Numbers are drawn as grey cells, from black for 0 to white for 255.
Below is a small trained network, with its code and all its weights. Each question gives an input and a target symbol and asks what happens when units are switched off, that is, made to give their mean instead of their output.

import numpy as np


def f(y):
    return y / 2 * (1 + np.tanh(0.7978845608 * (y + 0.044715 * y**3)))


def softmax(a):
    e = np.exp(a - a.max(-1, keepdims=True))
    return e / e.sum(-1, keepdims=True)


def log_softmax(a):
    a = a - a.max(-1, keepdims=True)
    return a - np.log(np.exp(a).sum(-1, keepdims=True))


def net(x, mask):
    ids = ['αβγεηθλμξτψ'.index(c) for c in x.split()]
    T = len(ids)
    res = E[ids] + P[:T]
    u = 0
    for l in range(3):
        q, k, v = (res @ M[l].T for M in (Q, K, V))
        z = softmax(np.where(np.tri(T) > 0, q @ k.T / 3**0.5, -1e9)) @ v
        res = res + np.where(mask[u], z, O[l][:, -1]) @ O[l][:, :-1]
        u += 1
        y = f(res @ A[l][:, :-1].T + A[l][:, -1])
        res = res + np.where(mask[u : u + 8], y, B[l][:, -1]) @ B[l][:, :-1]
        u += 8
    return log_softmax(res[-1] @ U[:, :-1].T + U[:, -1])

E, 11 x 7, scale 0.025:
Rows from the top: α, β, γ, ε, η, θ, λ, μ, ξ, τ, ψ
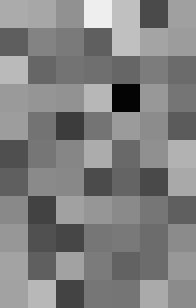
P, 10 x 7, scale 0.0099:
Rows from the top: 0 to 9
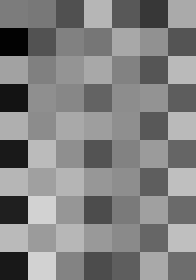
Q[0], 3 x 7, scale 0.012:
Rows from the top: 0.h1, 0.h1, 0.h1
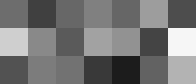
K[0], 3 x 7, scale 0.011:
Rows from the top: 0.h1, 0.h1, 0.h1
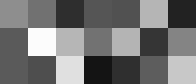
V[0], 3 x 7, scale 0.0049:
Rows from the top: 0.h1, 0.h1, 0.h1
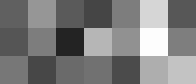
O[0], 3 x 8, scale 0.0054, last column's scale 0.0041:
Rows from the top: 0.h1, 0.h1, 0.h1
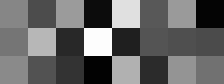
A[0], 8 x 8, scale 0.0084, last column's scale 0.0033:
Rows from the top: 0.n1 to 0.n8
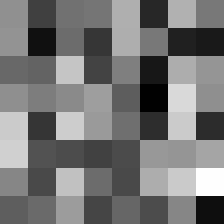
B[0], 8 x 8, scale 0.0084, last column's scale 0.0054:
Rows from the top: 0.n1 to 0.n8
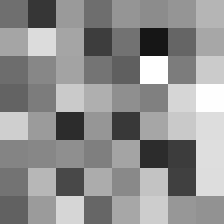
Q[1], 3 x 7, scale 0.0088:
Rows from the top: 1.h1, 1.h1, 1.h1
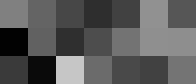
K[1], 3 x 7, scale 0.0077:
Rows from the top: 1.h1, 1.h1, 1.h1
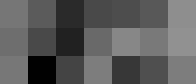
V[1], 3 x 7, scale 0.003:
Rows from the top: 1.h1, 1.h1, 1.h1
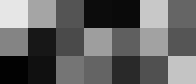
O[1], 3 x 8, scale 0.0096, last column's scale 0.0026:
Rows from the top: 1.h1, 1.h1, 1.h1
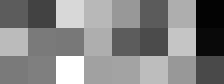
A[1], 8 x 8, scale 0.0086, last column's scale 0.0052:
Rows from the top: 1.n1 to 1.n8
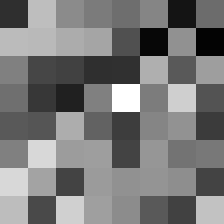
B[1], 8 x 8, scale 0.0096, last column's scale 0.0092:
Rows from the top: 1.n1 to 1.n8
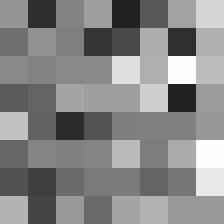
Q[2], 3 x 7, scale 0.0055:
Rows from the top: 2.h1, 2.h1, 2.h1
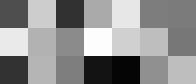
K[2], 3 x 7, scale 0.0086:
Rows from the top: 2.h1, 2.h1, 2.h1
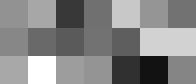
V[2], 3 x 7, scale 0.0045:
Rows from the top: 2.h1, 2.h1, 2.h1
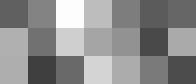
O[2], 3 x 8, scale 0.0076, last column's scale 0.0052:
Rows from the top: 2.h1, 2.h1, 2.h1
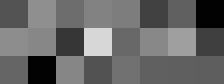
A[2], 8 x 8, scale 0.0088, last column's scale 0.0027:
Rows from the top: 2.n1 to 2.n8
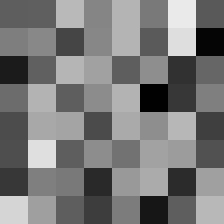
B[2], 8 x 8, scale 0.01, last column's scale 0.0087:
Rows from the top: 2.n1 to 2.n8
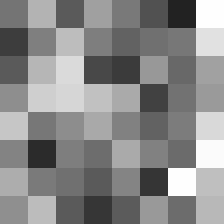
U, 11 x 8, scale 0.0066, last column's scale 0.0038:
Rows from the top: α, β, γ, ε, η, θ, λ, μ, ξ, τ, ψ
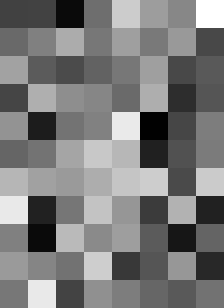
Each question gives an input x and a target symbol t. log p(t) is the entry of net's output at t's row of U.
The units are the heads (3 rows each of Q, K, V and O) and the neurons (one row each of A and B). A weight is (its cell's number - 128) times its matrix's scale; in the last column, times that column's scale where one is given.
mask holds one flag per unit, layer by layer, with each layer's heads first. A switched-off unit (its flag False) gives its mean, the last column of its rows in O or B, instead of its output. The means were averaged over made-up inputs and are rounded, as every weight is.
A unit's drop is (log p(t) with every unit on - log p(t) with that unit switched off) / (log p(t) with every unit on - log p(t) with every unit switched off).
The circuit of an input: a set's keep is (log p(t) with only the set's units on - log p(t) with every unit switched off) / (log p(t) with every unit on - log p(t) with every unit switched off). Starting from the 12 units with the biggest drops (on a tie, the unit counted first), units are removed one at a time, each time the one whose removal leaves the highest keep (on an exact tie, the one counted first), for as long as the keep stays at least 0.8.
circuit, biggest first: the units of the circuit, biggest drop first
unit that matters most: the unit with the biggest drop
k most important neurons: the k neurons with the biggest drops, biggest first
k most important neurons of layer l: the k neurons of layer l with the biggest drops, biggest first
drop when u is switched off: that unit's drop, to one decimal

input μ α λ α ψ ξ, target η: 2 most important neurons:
(0.n2 0.n5)
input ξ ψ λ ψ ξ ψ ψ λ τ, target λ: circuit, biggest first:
(0.n3 0.h1 0.n7)
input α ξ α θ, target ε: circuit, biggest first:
(2.n3)
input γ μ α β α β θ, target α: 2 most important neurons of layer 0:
(0.n7 0.n4)
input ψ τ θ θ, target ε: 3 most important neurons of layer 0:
(0.n5 0.n7 0.n2)
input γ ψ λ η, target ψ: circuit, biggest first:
(0.n2 2.n8 0.h1 2.n6)
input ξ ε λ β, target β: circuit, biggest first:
(2.n7 1.n4 2.n3)
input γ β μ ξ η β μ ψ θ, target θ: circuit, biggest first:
(0.n4 2.n1 1.n2)
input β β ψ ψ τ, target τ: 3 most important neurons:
(0.n5 0.n4 0.n3)
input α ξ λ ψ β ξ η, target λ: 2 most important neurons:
(0.n3 0.n8)
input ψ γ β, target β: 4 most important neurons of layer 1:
(1.n4 1.n3 1.n6 1.n1)
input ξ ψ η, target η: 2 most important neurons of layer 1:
(1.n8 1.n4)
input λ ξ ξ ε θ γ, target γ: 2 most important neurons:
(1.n8 2.n8)
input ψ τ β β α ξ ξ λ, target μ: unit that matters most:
2.n5
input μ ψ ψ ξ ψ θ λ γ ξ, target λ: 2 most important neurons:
(0.n3 1.n4)
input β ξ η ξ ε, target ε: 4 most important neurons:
(1.n2 1.n3 2.n3 0.n7)
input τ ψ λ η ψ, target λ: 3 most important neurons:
(0.n3 0.n5 1.n1)
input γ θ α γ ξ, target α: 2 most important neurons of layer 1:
(1.n7 1.n1)
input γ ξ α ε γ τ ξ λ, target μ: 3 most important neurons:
(1.n5 2.n5 2.n7)
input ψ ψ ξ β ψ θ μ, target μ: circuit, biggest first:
(0.n5)
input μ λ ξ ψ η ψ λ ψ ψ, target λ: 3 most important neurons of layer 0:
(0.n3 0.n5 0.n6)
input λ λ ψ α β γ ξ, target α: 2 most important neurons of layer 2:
(2.n5 2.n4)
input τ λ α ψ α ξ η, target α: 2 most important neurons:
(0.n4 2.n5)
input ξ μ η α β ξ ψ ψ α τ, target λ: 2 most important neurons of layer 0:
(0.n3 0.n2)
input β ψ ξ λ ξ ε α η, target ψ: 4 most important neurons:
(0.n2 2.n8 2.n6 0.n3)
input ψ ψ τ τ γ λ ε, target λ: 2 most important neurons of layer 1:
(1.n1 1.n5)
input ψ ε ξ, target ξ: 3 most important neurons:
(1.n4 0.n1 2.n3)
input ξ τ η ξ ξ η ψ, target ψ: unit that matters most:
2.n8
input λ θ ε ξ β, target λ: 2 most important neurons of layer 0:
(0.n3 0.n8)
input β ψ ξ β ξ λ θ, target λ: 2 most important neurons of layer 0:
(0.n7 0.n3)
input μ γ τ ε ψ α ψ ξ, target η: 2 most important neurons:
(0.n5 2.n3)
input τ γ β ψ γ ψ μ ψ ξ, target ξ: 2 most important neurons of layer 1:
(1.n4 1.n3)
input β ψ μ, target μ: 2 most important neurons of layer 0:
(0.n5 0.n1)
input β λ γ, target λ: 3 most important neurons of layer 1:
(1.n1 1.n8 1.n5)
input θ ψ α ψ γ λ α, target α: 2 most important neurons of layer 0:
(0.n4 0.n5)
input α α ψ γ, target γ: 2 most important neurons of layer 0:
(0.n2 0.n6)
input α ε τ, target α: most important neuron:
(1.n7)
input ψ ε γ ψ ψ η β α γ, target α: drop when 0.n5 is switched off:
0.1
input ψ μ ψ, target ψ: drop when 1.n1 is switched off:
0.1
